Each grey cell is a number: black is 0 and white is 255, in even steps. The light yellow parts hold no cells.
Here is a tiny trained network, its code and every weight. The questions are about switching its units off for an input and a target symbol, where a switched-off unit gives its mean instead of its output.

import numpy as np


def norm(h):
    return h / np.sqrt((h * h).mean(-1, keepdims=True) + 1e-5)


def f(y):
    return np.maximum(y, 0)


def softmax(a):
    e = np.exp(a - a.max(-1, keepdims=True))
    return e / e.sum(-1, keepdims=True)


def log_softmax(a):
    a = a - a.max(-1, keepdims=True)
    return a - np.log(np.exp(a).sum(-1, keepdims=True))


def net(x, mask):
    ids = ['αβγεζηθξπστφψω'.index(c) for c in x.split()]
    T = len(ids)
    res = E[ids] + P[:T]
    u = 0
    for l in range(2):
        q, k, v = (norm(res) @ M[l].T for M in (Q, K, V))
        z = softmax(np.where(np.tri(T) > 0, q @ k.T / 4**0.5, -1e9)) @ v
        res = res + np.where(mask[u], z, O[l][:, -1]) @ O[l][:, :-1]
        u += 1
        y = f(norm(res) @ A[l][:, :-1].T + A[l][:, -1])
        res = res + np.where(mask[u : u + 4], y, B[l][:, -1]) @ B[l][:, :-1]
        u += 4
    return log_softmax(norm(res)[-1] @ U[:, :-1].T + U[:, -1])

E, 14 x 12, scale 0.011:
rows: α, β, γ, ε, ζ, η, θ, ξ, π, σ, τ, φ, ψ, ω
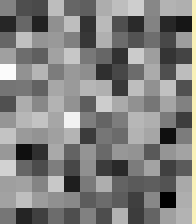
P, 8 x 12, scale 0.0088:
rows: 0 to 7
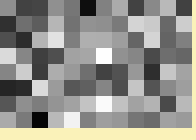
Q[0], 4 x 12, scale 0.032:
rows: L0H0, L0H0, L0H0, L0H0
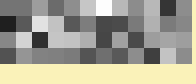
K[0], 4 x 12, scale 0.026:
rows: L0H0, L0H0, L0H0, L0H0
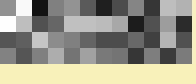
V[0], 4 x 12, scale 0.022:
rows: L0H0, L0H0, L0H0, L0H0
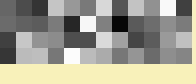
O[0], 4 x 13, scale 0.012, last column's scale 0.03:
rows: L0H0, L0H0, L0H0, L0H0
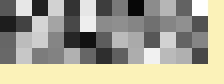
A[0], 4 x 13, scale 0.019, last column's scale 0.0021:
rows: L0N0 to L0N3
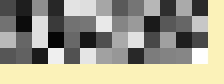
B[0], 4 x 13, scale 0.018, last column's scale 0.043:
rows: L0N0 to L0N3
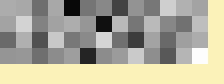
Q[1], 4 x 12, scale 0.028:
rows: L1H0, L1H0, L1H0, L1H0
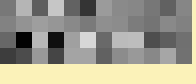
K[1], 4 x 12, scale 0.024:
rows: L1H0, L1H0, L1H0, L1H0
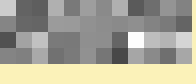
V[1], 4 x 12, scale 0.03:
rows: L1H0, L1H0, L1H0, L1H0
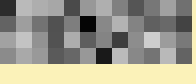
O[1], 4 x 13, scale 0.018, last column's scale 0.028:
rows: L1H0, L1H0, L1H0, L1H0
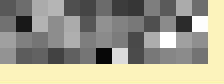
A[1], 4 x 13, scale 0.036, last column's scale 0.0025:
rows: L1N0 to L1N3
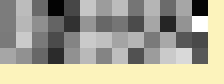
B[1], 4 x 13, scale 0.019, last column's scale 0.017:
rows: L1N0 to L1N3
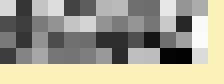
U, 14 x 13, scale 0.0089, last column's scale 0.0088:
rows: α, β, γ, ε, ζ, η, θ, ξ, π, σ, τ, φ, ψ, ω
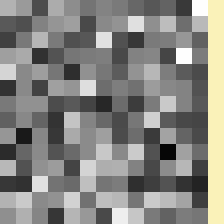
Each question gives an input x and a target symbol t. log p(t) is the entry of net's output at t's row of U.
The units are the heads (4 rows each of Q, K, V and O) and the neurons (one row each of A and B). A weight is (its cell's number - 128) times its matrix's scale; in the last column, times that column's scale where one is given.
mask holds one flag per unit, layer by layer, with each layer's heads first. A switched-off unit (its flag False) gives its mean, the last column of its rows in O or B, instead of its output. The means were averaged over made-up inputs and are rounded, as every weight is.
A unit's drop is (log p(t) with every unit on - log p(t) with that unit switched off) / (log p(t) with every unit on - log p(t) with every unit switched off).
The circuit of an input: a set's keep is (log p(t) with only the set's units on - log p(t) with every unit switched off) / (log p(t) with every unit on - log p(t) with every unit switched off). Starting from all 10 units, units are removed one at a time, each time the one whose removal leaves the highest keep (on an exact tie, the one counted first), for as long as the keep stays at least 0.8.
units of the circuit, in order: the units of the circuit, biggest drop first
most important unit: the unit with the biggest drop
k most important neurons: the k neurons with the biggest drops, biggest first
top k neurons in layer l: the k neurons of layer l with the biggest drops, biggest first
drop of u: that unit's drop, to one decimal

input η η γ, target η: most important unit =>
L0H0
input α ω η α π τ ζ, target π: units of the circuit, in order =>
[L0N3, L0H0]
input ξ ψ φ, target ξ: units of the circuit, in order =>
[L0H0, L1H0, L1N3]
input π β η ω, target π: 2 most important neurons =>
[L1N2, L0N1]
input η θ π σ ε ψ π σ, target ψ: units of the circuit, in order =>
[L0H0, L0N2, L0N1]
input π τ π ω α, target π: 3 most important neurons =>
[L1N2, L0N3, L0N1]
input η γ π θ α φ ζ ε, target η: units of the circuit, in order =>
[L0H0, L1H0, L1N1, L0N2]
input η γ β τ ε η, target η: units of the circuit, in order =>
[L0H0, L1H0, L1N1, L0N1]
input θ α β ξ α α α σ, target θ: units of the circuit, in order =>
[L0H0, L1H0]
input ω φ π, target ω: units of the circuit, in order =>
[L0H0, L0N1, L1H0, L0N2]
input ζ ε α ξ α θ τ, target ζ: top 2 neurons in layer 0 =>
[L0N3, L0N1]
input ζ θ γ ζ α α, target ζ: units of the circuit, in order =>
[L0H0, L0N1, L0N0, L0N3]
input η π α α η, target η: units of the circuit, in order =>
[L0H0, L1H0, L1N1]
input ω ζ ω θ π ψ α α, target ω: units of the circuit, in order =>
[L0N1, L0H0]
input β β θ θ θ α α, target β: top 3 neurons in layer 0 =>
[L0N1, L0N2, L0N0]
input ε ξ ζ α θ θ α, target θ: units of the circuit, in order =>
[L0H0]
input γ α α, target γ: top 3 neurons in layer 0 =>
[L0N2, L0N3, L0N1]
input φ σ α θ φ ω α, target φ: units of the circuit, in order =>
[L0H0, L0N3]
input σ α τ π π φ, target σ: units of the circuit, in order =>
[L1H0, L0H0]
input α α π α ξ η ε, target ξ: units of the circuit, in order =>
[L0H0]
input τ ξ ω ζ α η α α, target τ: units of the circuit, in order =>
[L0H0, L1H0, L1N0, L0N1]
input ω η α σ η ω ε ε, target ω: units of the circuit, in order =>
[L0H0, L0N1, L1H0]
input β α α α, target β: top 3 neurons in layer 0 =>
[L0N3, L0N1, L0N2]
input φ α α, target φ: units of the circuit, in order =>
[L0H0, L1H0]
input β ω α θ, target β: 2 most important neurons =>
[L0N3, L0N2]
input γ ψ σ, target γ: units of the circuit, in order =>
[L0H0, L0N2, L1H0]
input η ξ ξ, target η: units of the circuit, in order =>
[L0H0]
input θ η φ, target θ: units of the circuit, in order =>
[L0H0, L1H0]
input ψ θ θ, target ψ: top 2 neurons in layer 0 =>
[L0N2, L0N1]
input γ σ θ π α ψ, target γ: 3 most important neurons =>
[L0N3, L0N2, L0N1]
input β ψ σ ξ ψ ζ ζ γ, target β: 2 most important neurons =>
[L0N0, L0N2]
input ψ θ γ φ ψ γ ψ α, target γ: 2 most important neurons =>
[L0N2, L0N3]
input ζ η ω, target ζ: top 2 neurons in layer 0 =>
[L0N1, L0N0]
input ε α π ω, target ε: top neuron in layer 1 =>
[L1N2]
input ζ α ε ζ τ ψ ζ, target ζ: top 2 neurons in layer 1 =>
[L1N3, L1N0]
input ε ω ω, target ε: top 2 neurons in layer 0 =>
[L0N3, L0N1]
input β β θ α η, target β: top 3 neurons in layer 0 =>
[L0N1, L0N2, L0N0]
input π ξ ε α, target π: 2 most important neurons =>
[L1N2, L0N1]
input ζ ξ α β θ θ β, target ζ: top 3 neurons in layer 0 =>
[L0N3, L0N1, L0N0]
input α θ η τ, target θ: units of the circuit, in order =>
[L0H0]
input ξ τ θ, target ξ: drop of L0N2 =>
0.1
